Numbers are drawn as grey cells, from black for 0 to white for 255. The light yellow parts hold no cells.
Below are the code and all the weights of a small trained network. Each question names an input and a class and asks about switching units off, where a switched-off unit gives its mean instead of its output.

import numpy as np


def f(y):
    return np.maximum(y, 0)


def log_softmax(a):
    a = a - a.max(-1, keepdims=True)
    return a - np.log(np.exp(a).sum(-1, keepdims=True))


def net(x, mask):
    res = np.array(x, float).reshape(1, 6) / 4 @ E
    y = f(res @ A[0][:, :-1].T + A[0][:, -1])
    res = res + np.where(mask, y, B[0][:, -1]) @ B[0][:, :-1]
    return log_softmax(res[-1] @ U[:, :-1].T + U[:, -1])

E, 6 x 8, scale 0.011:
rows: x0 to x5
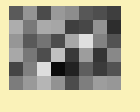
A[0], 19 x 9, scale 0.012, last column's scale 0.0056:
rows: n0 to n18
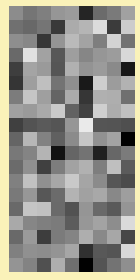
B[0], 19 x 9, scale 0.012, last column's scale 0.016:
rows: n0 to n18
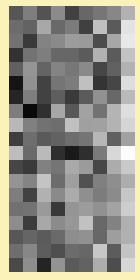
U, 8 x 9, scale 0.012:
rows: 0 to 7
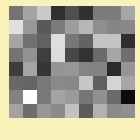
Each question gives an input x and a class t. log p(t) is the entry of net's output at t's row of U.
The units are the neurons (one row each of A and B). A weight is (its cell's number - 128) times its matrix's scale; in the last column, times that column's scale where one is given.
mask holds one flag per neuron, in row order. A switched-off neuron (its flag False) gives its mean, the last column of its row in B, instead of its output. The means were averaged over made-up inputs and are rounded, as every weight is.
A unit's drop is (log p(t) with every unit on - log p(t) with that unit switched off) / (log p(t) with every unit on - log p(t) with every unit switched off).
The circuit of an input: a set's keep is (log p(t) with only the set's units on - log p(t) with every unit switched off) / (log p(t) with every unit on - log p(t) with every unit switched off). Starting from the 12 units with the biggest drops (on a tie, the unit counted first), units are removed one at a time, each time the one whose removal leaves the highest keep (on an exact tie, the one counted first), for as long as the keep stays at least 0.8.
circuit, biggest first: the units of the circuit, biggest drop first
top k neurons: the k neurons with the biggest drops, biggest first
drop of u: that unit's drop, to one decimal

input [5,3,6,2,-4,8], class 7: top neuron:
[n5]
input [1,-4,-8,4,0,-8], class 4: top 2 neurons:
[n10 n7]
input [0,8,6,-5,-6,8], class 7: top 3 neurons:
[n1 n12 n18]
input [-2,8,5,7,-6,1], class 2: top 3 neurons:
[n5 n11 n14]
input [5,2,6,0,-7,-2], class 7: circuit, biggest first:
[n5 n12]
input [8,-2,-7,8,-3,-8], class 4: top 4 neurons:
[n10 n18 n17 n7]
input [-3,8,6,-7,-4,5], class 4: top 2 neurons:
[n10 n5]
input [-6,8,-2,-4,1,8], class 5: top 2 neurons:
[n7 n18]
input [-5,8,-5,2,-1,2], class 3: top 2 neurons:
[n7 n18]
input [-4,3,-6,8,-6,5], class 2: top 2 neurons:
[n5 n15]
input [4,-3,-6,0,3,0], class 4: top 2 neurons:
[n5 n18]
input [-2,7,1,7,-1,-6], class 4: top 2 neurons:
[n10 n7]
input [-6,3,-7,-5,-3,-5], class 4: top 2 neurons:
[n5 n10]
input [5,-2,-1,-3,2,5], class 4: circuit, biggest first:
[n5]
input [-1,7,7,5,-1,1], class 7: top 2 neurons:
[n5 n7]
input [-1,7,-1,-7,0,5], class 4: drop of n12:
0.0
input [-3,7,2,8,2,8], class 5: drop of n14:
0.1
